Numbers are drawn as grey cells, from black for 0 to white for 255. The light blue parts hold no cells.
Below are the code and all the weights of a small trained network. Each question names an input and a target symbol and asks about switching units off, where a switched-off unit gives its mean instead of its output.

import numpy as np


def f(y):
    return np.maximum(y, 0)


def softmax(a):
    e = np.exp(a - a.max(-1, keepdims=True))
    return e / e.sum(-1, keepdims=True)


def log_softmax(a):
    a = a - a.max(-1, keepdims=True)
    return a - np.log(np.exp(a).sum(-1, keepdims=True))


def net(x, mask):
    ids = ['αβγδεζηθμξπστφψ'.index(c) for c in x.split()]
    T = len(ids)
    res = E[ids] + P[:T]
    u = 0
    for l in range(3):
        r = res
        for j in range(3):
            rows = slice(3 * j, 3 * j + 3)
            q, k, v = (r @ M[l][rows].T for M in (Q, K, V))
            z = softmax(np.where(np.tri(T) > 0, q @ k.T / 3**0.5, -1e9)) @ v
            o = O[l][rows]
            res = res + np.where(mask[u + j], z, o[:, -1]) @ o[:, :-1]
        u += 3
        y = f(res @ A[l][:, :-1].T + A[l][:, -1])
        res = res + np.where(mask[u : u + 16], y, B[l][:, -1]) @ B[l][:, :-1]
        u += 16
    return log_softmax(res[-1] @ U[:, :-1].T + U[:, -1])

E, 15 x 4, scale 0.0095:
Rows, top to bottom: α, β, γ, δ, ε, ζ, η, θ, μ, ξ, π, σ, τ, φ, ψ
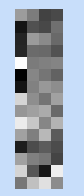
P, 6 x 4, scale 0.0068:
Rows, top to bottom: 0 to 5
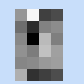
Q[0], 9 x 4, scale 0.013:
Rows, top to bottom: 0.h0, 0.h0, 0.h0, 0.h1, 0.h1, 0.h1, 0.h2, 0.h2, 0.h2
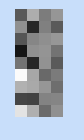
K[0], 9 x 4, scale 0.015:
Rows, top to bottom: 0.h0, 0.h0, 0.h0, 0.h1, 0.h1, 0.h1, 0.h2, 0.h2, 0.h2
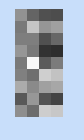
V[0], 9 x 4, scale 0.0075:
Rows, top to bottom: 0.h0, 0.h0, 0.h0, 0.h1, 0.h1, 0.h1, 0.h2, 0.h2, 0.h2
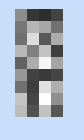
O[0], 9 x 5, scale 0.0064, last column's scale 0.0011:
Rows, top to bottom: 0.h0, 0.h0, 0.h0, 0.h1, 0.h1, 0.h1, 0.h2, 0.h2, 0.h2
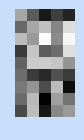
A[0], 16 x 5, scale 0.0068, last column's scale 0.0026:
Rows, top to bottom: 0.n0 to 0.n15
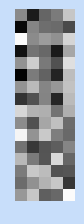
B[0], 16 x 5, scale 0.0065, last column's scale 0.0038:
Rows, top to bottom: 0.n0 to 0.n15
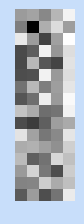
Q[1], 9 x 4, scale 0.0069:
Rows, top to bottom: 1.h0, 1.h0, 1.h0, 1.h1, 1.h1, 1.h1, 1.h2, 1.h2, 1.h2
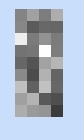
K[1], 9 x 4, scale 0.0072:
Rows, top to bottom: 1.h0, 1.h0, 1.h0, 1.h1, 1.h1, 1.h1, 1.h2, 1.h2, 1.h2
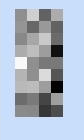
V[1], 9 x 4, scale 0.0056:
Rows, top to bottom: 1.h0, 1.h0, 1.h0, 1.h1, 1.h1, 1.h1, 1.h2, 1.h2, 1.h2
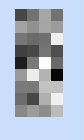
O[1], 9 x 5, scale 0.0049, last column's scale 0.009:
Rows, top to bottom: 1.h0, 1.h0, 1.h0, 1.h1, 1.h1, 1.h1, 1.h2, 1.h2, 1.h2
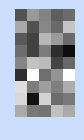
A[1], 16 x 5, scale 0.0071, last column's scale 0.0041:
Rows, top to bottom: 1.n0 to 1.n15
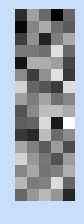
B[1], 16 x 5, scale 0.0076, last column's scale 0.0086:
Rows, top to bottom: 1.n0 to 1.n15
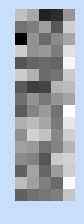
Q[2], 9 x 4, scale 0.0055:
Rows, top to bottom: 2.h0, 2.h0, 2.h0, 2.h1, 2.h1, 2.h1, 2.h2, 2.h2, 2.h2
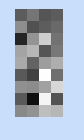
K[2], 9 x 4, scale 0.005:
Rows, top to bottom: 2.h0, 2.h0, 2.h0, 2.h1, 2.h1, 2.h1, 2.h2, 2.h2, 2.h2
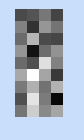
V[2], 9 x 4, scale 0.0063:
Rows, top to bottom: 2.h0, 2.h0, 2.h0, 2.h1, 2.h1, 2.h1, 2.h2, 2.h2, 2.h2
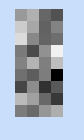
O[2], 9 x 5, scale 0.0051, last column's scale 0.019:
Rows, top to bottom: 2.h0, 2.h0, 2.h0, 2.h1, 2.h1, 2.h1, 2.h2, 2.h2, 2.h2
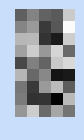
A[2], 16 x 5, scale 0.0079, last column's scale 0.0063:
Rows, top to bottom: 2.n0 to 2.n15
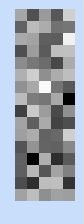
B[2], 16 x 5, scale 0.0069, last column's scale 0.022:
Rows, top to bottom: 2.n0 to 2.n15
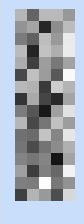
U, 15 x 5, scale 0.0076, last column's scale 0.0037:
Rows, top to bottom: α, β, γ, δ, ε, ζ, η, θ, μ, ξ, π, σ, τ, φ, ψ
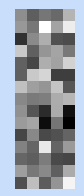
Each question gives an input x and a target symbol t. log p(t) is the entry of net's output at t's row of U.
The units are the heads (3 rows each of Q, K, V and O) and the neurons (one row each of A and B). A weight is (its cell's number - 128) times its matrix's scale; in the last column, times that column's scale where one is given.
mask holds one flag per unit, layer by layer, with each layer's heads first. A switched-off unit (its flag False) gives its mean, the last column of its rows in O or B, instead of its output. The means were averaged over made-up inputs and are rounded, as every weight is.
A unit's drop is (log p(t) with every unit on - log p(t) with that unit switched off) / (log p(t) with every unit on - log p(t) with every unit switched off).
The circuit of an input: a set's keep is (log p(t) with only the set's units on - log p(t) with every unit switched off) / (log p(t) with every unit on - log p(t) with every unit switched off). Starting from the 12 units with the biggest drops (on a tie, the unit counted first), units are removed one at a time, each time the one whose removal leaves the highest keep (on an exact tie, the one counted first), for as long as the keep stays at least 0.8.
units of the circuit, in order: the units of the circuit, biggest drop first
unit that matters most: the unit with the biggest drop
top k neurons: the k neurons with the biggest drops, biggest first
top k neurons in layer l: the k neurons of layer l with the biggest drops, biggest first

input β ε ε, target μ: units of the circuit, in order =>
(0.h2 1.h1 0.h0)
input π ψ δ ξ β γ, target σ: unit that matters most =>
2.h2
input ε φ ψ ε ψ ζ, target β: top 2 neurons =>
(1.n2 2.n14)
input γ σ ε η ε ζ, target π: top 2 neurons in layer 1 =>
(1.n0 1.n4)
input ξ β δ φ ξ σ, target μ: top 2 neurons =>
(0.n10 0.n2)
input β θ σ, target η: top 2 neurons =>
(2.n6 1.n10)
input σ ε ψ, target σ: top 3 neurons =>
(1.n0 2.n12 0.n2)
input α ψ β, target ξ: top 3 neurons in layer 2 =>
(2.n6 2.n8 2.n1)
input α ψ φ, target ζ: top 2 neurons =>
(2.n8 2.n5)
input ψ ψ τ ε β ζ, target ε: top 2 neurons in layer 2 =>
(2.n14 2.n3)
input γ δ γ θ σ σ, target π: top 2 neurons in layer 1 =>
(1.n0 1.n4)
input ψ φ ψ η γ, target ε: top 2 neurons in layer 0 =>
(0.n13 0.n4)
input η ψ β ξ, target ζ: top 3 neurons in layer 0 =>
(0.n12 0.n6 0.n14)
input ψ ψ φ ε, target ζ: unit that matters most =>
2.n5
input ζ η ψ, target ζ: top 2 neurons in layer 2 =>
(2.n3 2.n13)
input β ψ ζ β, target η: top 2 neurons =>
(2.n6 1.n10)
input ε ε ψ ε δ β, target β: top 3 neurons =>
(1.n2 2.n14 0.n4)
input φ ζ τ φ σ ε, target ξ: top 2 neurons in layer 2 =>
(2.n7 2.n3)
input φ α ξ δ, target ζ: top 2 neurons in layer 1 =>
(1.n10 1.n5)
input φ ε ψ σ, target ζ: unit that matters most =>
1.h1
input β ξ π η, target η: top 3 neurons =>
(2.n6 0.n0 1.n10)
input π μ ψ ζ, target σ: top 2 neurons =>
(0.n1 2.n14)
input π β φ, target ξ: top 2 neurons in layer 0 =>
(0.n12 0.n0)
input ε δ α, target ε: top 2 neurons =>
(1.n2 1.n14)
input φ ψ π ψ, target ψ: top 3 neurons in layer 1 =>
(1.n6 1.n12 1.n0)
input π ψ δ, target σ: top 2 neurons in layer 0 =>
(0.n1 0.n4)
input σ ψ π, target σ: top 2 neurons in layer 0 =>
(0.n2 0.n12)
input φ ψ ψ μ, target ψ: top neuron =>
(1.n6)
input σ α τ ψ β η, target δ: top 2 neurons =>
(2.n6 2.n9)
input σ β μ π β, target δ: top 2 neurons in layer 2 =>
(2.n6 2.n9)
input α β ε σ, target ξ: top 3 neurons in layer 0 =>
(0.n7 0.n3 0.n5)
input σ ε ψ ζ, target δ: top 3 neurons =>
(2.n6 2.n9 2.n0)
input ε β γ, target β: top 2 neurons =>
(1.n2 2.n14)
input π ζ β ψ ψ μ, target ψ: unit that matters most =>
0.h1
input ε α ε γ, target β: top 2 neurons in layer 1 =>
(1.n2 1.n14)
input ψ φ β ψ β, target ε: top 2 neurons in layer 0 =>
(0.n13 0.n4)
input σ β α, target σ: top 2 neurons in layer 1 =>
(1.n0 1.n6)
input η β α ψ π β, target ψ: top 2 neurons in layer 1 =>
(1.n10 1.n9)
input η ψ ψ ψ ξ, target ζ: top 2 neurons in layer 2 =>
(2.n5 2.n15)
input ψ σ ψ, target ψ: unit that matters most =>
1.h1
